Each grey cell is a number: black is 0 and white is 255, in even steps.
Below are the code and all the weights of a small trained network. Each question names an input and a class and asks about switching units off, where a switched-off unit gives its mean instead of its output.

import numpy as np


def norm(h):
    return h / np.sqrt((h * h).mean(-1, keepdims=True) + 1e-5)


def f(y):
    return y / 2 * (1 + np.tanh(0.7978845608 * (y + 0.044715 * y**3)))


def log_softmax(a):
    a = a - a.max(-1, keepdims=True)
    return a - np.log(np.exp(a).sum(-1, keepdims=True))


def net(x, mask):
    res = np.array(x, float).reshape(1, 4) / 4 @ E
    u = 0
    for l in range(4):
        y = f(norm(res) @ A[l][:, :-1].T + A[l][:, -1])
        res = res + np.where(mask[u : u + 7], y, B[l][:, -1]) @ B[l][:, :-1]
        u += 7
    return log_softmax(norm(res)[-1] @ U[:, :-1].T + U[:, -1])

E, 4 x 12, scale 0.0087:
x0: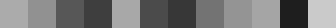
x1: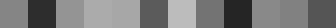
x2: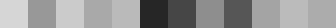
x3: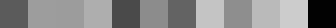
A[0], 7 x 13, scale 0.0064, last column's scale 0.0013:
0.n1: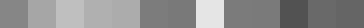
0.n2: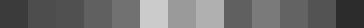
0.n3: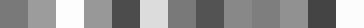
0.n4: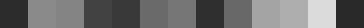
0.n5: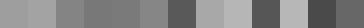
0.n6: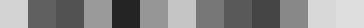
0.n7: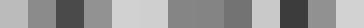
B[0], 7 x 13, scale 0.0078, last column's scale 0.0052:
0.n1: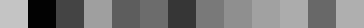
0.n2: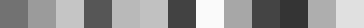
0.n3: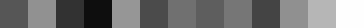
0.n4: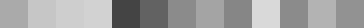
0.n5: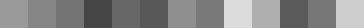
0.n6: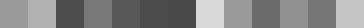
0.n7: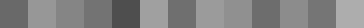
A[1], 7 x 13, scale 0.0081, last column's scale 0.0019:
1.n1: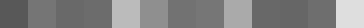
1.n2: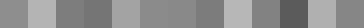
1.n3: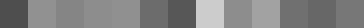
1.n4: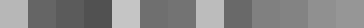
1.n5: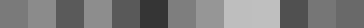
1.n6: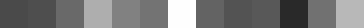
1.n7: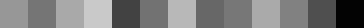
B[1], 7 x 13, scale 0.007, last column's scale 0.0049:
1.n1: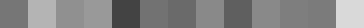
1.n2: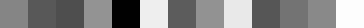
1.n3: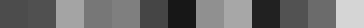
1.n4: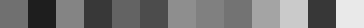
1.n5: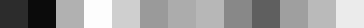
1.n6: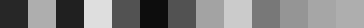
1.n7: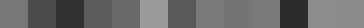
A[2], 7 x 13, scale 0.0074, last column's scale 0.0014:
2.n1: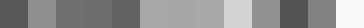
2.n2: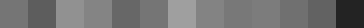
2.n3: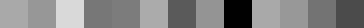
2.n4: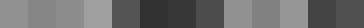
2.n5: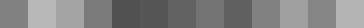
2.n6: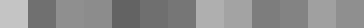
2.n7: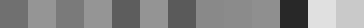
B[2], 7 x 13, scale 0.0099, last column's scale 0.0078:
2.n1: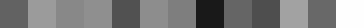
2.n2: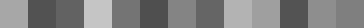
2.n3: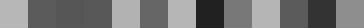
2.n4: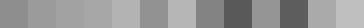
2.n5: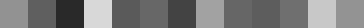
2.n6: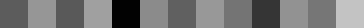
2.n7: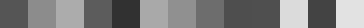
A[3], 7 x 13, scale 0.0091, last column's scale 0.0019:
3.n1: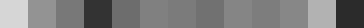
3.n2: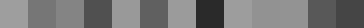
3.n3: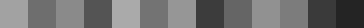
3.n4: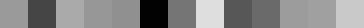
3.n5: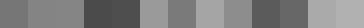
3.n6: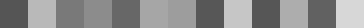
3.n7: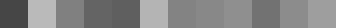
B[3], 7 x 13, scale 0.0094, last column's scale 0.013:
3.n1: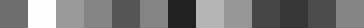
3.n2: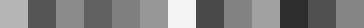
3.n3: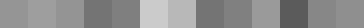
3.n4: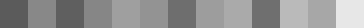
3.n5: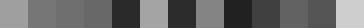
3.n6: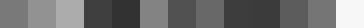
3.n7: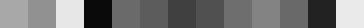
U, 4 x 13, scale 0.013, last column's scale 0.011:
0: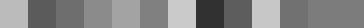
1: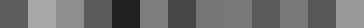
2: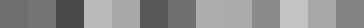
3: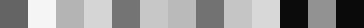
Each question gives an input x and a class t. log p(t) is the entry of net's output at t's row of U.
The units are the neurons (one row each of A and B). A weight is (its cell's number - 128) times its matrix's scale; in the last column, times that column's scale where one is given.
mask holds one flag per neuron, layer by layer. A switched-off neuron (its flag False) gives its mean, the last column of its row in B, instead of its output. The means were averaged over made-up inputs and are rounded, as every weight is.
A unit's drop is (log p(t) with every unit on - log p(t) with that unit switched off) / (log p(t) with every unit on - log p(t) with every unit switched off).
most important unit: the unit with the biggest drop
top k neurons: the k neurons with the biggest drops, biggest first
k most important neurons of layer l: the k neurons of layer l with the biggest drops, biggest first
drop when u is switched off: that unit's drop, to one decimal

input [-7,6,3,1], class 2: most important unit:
1.n6
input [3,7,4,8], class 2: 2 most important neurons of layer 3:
[3.n4; 3.n7]
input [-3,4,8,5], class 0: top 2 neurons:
[2.n3; 0.n6]
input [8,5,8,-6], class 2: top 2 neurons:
[3.n6; 3.n7]
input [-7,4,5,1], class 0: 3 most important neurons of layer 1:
[1.n2; 1.n3; 1.n5]
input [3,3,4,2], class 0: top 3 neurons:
[0.n6; 2.n3; 1.n2]
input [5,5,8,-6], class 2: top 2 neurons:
[2.n1; 3.n4]
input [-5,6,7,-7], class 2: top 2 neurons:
[1.n6; 3.n4]
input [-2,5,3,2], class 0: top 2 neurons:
[0.n1; 1.n2]
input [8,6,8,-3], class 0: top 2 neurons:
[2.n3; 1.n6]
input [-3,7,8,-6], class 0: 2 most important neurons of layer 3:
[3.n2; 3.n3]
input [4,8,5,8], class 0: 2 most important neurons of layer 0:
[0.n6; 0.n2]
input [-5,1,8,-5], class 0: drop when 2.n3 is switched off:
1.0
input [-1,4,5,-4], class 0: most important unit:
2.n3
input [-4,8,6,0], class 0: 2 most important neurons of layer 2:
[2.n3; 2.n6]
